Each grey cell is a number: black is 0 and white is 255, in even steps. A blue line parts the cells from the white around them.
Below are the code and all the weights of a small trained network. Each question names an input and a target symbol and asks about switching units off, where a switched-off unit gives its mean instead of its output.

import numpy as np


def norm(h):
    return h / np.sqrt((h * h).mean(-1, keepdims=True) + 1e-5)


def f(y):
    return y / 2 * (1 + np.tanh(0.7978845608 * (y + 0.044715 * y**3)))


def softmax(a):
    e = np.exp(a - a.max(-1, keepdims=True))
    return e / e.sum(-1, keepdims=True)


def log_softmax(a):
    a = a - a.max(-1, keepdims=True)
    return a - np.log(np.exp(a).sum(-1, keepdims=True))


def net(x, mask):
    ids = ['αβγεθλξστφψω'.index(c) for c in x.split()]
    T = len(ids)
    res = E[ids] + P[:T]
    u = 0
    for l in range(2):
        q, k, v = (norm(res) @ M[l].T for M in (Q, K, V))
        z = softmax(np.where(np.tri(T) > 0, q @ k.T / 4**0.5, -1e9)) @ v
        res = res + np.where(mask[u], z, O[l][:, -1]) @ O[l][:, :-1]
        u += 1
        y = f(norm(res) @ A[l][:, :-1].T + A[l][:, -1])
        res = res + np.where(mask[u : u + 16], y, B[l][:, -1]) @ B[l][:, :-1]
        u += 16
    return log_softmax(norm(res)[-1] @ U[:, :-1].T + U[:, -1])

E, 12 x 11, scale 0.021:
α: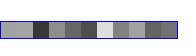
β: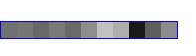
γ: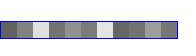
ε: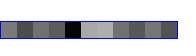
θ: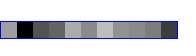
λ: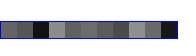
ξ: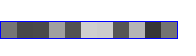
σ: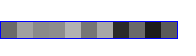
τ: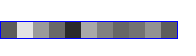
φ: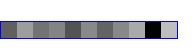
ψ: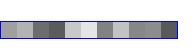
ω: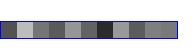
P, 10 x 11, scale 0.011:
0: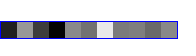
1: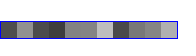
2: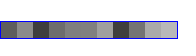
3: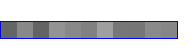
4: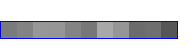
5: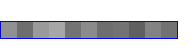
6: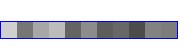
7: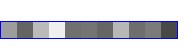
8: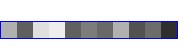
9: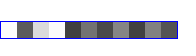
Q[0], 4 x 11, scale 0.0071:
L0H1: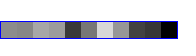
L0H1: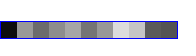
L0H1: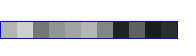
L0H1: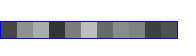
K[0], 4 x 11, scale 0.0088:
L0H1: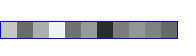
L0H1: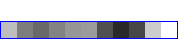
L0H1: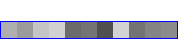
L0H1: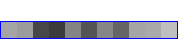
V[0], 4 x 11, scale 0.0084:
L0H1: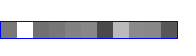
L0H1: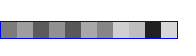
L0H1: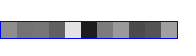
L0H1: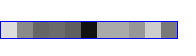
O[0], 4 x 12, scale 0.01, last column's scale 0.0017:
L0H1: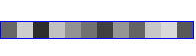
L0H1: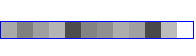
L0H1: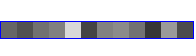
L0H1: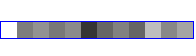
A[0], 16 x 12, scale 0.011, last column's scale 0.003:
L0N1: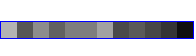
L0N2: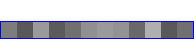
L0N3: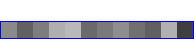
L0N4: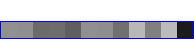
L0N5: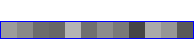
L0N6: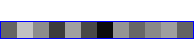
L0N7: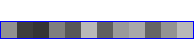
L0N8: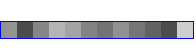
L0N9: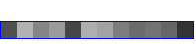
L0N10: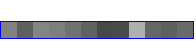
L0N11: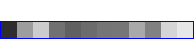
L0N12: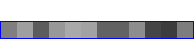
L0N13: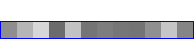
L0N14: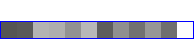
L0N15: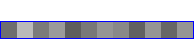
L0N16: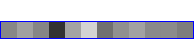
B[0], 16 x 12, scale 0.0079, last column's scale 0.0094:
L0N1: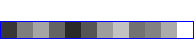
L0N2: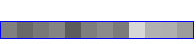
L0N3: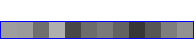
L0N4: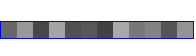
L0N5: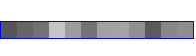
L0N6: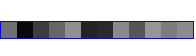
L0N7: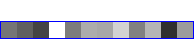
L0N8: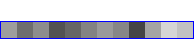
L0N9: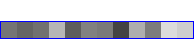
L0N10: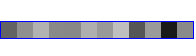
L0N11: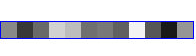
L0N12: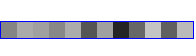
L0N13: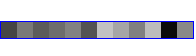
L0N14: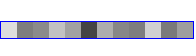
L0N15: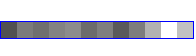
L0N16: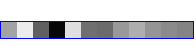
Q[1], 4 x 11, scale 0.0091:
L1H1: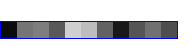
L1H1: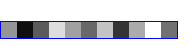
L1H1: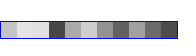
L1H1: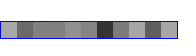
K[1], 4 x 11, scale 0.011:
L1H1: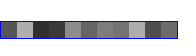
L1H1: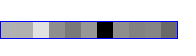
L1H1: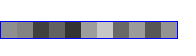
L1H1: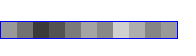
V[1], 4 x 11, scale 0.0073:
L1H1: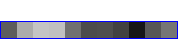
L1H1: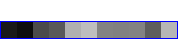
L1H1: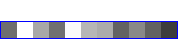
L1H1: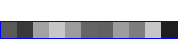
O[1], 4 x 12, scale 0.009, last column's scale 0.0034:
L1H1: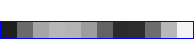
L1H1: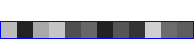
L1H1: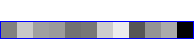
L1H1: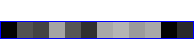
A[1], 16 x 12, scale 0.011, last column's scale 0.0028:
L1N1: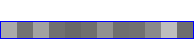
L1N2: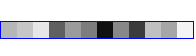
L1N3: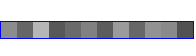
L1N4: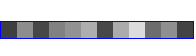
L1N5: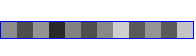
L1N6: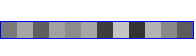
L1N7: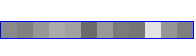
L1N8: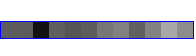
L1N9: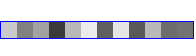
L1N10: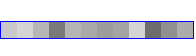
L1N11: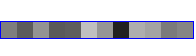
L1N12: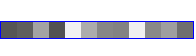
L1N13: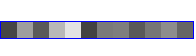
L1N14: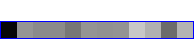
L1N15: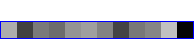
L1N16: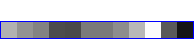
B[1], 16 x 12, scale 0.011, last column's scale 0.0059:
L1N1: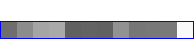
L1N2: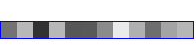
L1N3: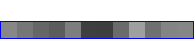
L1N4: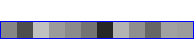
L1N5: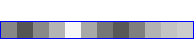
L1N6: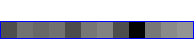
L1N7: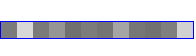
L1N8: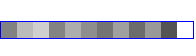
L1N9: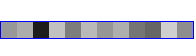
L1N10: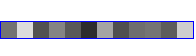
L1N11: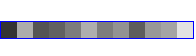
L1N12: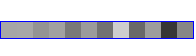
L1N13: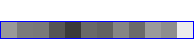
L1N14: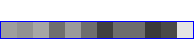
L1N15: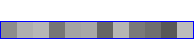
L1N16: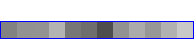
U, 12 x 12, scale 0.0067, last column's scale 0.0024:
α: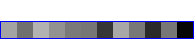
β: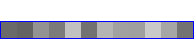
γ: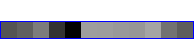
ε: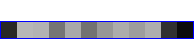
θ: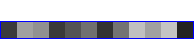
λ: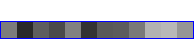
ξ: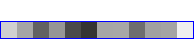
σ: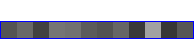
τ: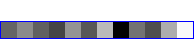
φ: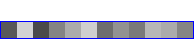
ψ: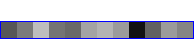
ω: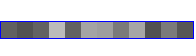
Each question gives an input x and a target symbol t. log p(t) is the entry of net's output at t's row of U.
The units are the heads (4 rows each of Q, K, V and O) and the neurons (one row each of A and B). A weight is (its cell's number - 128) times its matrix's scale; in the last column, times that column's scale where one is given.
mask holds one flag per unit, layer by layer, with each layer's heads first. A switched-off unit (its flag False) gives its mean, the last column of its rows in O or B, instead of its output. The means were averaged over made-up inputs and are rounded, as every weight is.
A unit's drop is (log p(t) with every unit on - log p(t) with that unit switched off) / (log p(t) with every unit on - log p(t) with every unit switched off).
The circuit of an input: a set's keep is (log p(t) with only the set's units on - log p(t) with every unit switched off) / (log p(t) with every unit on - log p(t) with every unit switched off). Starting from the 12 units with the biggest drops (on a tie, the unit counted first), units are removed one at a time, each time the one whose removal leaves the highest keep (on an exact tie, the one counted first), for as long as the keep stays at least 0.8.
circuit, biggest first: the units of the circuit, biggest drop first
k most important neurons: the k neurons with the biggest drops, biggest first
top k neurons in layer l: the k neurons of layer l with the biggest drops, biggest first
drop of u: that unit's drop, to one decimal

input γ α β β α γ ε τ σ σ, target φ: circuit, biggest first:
L0H1
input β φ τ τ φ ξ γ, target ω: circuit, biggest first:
L0H1, L0N11
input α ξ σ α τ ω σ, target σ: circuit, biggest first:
L0H1, L1H1, L0N6
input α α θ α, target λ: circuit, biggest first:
L0H1, L1H1, L1N5, L0N1
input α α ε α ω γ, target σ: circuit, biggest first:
L1H1, L0N6, L0H1
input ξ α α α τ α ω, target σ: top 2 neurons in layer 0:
L0N6, L0N13
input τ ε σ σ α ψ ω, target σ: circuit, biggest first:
L1H1, L0N6
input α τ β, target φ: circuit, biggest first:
L0H1, L1H1, L0N1
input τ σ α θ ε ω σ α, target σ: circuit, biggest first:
L0H1, L1H1, L0N6
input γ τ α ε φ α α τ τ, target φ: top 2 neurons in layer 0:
L0N15, L0N1
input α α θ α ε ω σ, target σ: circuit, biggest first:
L0H1, L0N6, L1H1
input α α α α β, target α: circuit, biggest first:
L1H1, L0H1, L1N15
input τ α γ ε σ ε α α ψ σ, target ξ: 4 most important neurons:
L0N16, L1N13, L0N1, L1N11
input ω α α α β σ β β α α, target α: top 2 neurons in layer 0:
L0N14, L0N12
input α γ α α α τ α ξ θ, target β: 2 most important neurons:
L1N5, L0N14
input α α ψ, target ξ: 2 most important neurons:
L1N10, L0N16
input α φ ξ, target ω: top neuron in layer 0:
L0N7
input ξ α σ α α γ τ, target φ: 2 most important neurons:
L0N1, L1N11
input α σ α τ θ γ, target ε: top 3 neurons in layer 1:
L1N12, L1N14, L1N13
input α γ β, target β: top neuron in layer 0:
L0N2
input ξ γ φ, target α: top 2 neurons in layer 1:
L1N4, L1N14
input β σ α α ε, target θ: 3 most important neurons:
L1N16, L0N2, L1N11
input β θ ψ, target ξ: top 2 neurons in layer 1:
L1N2, L1N10
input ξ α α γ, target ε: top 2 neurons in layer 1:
L1N14, L1N12
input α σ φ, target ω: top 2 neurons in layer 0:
L0N11, L0N7
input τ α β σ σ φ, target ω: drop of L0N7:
0.1
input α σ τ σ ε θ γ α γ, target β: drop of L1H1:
0.2
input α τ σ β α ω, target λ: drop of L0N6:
0.9
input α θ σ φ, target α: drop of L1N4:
0.4
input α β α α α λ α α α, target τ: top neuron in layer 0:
L0N1
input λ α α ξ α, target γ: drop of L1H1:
0.2
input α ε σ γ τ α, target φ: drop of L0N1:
0.2
